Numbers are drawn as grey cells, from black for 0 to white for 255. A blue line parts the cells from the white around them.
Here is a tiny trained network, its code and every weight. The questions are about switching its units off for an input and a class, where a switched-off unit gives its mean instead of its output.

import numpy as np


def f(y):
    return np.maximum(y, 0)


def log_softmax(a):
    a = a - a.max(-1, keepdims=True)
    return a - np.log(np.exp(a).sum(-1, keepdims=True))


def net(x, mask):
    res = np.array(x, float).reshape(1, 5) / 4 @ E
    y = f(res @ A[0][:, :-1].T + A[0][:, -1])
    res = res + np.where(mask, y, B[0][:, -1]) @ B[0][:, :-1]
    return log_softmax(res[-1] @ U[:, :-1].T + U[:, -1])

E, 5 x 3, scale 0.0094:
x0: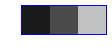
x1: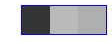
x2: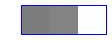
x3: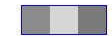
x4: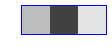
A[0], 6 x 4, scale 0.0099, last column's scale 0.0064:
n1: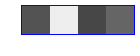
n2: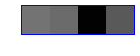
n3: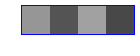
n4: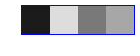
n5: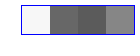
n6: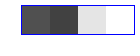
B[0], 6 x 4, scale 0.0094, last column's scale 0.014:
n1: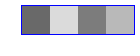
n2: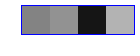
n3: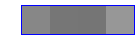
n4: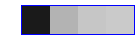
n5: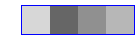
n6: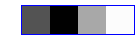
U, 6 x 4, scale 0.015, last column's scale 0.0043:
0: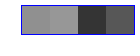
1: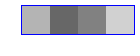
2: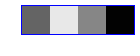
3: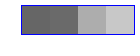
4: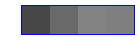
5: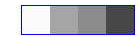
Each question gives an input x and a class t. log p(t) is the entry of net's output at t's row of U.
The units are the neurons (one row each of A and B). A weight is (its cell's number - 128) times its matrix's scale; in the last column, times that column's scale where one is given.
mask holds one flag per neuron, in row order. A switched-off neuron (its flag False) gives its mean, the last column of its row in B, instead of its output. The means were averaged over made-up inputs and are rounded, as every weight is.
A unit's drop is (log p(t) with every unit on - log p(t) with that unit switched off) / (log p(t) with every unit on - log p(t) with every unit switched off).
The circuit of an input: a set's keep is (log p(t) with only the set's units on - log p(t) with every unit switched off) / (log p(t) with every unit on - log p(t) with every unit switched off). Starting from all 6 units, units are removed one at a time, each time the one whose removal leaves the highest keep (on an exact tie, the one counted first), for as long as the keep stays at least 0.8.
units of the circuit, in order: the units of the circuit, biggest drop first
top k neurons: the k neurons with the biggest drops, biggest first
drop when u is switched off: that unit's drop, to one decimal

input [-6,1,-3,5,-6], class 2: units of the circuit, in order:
(n1)
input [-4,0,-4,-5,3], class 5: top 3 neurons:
(n6, n5, n4)
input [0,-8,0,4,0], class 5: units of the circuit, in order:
(n6, n5)
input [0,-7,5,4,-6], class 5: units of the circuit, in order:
(n6, n4)
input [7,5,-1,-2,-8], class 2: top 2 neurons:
(n1, n4)
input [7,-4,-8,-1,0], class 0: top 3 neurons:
(n2, n6, n4)
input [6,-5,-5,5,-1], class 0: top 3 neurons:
(n6, n2, n4)
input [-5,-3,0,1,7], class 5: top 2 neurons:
(n6, n5)
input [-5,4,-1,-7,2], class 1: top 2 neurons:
(n4, n1)
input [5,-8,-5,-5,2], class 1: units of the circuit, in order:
(n4, n5)
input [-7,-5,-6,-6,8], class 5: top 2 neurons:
(n5, n6)
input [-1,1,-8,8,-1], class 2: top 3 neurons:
(n1, n4, n6)
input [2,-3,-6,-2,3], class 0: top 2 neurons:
(n6, n2)
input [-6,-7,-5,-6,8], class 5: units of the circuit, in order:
(n5)
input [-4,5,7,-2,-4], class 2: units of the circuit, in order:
(n6, n4)
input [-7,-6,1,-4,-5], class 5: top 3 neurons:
(n5, n6, n4)
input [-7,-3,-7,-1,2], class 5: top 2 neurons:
(n5, n6)
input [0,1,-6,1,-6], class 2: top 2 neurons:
(n4, n1)
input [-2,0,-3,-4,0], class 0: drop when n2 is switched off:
0.2
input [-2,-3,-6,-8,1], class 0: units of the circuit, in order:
(n2)
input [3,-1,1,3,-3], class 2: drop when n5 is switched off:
0.1
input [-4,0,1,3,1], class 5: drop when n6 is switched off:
0.4
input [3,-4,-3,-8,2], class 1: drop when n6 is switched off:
-0.1
